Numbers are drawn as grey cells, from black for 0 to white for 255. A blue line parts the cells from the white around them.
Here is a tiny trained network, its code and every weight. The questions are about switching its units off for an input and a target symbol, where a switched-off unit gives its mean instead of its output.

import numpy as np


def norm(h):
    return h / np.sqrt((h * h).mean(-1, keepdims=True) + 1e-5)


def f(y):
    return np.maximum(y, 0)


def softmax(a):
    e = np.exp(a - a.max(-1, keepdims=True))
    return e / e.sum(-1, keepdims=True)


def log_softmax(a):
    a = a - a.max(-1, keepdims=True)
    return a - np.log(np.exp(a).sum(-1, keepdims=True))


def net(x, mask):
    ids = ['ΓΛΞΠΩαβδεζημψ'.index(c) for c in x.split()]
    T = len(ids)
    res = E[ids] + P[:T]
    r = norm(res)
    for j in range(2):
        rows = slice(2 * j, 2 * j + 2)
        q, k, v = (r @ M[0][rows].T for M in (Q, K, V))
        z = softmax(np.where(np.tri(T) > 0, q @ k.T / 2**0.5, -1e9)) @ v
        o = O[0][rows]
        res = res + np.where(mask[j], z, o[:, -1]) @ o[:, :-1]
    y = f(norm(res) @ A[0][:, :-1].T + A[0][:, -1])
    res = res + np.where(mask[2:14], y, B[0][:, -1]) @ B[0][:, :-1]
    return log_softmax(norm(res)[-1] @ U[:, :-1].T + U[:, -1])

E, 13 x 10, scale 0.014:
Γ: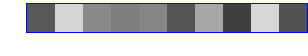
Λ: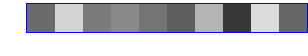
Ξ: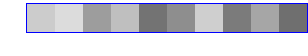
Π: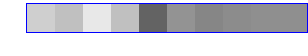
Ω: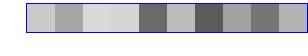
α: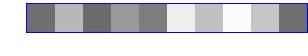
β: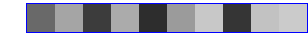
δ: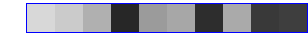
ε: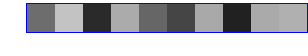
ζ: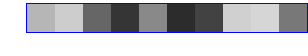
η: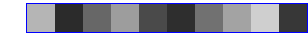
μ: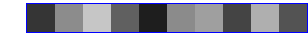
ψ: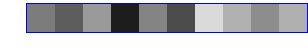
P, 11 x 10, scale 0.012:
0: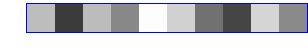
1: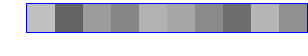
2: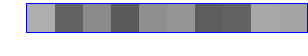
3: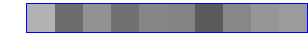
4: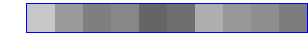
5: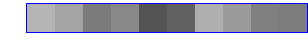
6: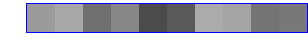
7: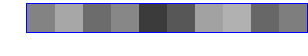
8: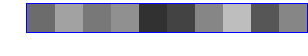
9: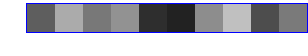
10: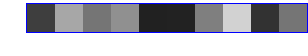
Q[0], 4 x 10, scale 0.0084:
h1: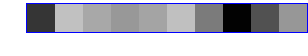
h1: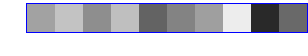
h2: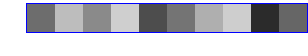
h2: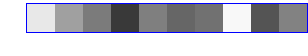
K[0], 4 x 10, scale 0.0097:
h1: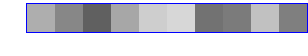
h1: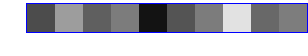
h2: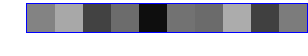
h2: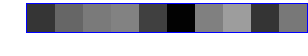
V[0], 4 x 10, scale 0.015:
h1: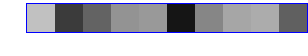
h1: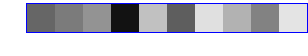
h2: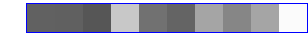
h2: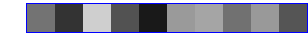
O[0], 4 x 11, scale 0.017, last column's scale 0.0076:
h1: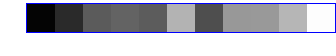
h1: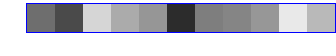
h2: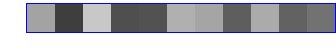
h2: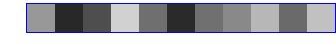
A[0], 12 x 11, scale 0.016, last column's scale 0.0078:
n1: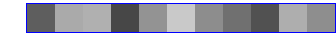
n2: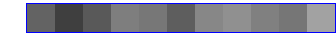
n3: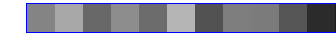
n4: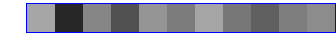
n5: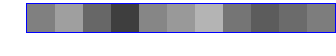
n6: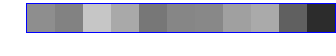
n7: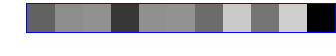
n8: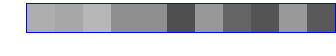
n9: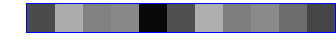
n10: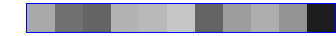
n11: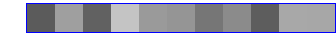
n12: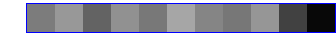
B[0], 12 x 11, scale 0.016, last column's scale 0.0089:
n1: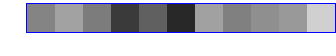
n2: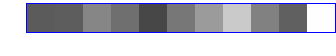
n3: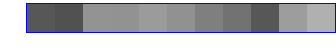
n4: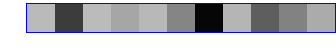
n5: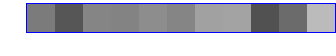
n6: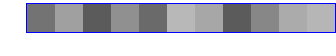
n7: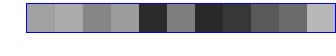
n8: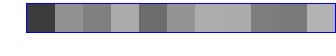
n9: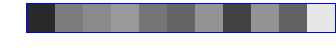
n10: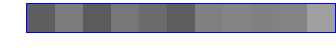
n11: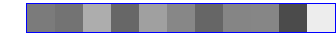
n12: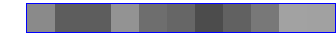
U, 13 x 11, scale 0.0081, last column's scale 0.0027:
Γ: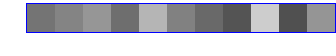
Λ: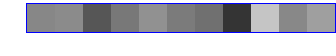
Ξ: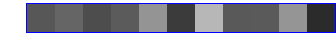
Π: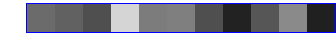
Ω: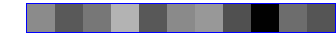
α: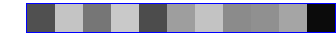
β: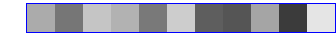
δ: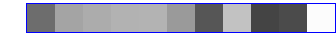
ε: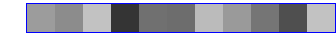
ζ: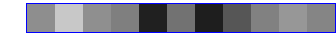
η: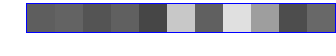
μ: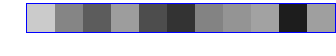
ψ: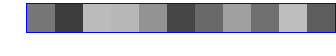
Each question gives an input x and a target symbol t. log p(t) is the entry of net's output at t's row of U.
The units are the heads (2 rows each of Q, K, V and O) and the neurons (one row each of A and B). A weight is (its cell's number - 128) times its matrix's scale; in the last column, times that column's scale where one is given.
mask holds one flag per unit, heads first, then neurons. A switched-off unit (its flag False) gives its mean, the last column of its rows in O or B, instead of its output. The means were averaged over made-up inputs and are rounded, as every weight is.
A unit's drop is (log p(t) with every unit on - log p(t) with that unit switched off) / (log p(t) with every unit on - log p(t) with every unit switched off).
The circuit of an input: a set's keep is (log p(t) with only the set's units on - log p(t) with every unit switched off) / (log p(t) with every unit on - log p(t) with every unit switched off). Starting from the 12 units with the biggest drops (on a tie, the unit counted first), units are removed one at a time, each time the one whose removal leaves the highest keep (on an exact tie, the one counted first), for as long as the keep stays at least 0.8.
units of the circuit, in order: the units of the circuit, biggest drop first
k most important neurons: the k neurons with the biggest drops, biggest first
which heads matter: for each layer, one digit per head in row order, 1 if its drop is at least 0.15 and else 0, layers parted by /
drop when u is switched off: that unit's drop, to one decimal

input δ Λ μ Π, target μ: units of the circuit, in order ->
(h1)
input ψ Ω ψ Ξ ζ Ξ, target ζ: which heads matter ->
01
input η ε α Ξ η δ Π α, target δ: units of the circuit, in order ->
(h2, h1, n11)
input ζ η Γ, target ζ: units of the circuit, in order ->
(h2, n7)
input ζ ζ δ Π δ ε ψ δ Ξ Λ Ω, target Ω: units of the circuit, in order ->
(h1, n3)
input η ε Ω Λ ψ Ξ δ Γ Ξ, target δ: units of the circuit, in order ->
(h2, n11)
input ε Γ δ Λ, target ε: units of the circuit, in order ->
(h2, n1)
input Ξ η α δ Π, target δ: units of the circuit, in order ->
(h2, n11)
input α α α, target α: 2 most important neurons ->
(n6, n8)
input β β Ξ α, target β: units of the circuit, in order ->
(h2, h1, n4)
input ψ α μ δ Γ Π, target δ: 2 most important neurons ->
(n11, n1)
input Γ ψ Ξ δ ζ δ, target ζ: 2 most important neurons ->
(n7, n1)
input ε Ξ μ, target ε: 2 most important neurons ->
(n1, n5)
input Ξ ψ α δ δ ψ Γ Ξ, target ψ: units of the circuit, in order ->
(h1)
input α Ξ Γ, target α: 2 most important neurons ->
(n8, n11)
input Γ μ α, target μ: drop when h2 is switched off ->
0.4
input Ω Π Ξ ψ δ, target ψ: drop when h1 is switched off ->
0.8
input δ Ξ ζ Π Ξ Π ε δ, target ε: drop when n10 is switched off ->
0.0
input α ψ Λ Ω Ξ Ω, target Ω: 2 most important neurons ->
(n3, n12)
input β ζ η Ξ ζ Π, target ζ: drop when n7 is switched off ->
0.7
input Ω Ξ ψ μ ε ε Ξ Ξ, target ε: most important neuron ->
(n1)
